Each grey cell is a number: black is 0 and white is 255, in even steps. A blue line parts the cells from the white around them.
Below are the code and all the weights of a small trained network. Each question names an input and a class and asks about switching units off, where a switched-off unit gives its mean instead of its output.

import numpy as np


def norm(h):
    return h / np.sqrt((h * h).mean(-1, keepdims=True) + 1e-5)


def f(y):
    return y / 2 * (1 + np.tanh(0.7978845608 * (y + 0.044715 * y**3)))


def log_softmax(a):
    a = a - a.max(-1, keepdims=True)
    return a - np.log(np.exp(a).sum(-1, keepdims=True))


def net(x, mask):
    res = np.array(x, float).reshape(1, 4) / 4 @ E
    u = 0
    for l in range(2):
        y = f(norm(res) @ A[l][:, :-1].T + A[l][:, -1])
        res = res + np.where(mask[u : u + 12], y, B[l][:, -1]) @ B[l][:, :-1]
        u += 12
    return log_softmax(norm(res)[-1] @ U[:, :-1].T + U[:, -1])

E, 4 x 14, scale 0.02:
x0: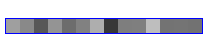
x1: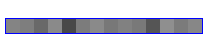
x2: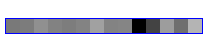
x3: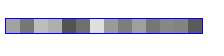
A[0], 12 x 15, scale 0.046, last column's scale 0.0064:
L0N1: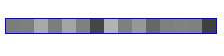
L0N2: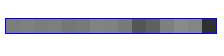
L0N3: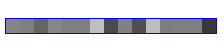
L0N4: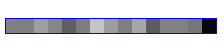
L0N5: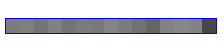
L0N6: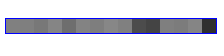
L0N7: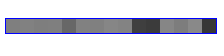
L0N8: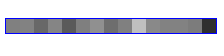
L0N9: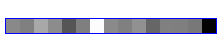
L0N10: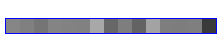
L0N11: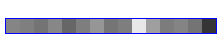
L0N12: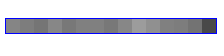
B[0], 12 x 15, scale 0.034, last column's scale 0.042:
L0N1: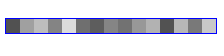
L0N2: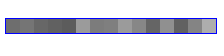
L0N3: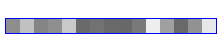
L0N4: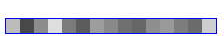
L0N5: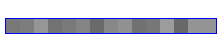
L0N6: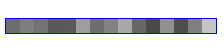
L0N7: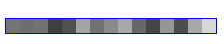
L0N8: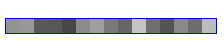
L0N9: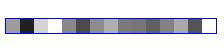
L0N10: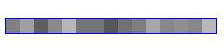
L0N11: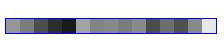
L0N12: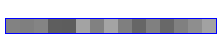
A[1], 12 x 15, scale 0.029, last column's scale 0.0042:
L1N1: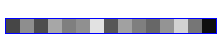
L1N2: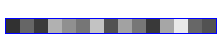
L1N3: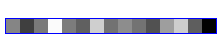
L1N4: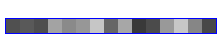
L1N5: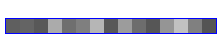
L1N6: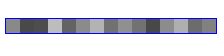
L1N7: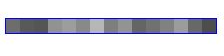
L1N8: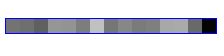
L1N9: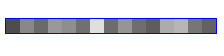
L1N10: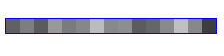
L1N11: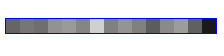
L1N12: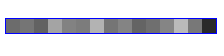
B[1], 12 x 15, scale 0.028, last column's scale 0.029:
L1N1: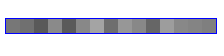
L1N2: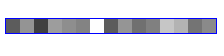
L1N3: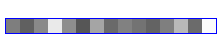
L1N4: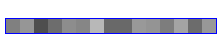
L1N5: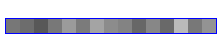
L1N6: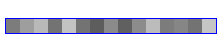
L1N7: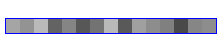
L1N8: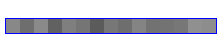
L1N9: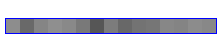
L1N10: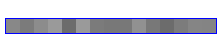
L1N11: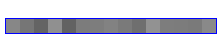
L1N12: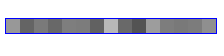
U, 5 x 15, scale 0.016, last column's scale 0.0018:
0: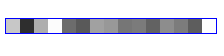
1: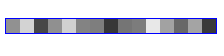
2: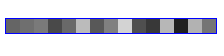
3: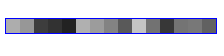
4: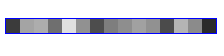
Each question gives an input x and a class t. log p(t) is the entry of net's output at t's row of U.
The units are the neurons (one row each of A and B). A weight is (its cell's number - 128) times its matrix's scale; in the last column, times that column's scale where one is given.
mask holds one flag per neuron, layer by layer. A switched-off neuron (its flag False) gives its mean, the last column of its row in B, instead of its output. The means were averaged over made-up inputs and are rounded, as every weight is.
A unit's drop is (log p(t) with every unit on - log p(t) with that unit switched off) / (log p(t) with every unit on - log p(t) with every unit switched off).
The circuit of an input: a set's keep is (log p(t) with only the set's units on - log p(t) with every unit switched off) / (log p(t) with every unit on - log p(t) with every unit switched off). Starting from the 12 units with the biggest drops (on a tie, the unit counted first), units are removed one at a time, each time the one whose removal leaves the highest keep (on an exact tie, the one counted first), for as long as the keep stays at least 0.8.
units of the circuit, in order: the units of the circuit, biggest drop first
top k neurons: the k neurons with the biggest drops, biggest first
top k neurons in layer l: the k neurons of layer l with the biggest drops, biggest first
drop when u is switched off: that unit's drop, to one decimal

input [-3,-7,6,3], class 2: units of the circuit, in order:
(L0N7)
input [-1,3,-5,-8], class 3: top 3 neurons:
(L0N9; L0N3; L1N3)
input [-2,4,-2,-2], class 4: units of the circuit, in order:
(L0N1; L0N9)
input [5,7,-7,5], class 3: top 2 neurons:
(L0N11; L0N8)
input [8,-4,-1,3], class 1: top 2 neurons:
(L0N3; L0N10)
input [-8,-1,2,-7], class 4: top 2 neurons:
(L0N1; L0N11)
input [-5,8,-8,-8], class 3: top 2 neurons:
(L0N9; L0N3)
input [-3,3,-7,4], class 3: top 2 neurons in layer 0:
(L0N11; L0N8)
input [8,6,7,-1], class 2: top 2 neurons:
(L0N7; L0N6)
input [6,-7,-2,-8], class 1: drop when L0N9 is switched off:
0.3
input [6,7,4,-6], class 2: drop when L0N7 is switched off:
0.1
